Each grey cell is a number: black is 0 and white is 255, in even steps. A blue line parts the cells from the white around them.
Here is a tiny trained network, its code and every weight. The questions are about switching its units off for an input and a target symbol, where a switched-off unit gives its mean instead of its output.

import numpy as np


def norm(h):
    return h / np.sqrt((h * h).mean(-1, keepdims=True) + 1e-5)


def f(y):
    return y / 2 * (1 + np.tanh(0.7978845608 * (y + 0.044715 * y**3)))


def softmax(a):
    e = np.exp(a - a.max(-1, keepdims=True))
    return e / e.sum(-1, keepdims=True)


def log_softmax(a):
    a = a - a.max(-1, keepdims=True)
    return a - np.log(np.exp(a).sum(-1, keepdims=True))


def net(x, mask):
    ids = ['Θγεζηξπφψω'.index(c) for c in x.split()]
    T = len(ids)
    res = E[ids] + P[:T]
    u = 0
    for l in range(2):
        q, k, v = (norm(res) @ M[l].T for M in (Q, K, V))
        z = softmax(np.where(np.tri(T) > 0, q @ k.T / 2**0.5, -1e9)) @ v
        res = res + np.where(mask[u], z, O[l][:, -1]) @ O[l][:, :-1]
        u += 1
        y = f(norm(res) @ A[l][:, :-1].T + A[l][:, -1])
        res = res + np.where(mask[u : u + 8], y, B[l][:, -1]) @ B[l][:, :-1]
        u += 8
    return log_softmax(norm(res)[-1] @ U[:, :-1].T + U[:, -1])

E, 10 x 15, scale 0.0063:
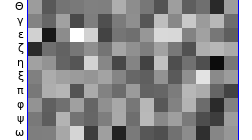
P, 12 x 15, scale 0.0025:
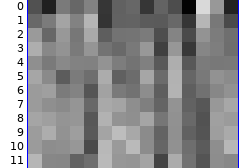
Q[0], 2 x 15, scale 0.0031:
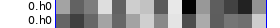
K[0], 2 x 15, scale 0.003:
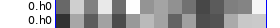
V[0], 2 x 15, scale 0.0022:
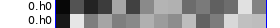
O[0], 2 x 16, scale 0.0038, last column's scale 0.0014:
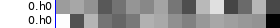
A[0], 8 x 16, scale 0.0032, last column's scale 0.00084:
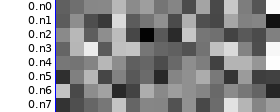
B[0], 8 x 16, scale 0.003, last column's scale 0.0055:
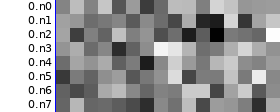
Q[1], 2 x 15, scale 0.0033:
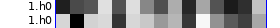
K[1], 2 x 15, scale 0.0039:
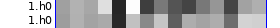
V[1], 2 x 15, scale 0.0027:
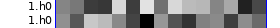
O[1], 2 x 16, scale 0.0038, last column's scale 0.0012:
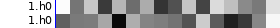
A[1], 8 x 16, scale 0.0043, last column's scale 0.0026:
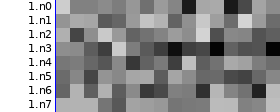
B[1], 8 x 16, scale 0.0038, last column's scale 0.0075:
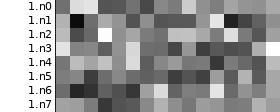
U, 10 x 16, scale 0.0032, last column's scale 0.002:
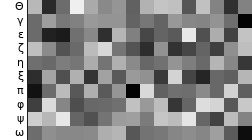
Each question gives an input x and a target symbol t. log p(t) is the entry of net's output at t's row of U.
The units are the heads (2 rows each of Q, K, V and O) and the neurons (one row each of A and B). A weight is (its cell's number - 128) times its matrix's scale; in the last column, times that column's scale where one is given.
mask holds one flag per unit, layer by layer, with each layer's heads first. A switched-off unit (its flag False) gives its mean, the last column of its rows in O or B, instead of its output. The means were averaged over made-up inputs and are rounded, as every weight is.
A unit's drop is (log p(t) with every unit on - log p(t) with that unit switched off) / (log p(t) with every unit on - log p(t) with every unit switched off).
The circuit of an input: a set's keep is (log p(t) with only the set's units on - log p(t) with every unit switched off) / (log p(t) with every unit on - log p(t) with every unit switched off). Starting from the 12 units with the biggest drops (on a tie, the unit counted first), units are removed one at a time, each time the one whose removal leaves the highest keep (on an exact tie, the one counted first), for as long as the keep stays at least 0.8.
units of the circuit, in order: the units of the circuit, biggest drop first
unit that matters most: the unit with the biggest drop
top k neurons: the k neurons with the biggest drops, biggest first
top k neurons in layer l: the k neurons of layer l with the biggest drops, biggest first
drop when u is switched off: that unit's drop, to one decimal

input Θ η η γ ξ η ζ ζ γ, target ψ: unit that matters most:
0.n2
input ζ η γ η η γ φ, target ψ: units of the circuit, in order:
1.n0, 0.h0
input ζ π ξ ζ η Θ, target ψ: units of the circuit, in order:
0.h0, 1.n0
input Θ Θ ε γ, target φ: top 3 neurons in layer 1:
1.n3, 1.n4, 1.n2
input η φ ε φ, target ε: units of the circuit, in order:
0.h0, 0.n2, 1.n6, 1.n5
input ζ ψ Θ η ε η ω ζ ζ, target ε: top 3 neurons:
1.n1, 0.n1, 1.n3
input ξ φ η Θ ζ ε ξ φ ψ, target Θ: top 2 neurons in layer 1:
1.n2, 1.n3
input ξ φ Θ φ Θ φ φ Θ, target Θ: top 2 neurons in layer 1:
1.n2, 1.n3
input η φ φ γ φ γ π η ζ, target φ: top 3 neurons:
1.n3, 0.n7, 0.n2
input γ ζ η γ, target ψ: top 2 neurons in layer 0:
0.n2, 0.n3
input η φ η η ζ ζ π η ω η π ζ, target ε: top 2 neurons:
1.n1, 1.n3
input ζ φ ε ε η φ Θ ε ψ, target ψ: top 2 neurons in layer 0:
0.n2, 0.n1
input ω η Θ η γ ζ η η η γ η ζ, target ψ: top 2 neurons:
0.n2, 1.n1
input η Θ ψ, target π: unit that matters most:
0.h0
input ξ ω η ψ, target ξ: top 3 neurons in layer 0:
0.n1, 0.n7, 0.n4
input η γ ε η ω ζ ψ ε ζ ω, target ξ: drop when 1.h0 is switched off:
1.2
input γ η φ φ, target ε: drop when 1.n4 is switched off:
0.0
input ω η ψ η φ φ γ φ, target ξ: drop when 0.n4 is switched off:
0.1
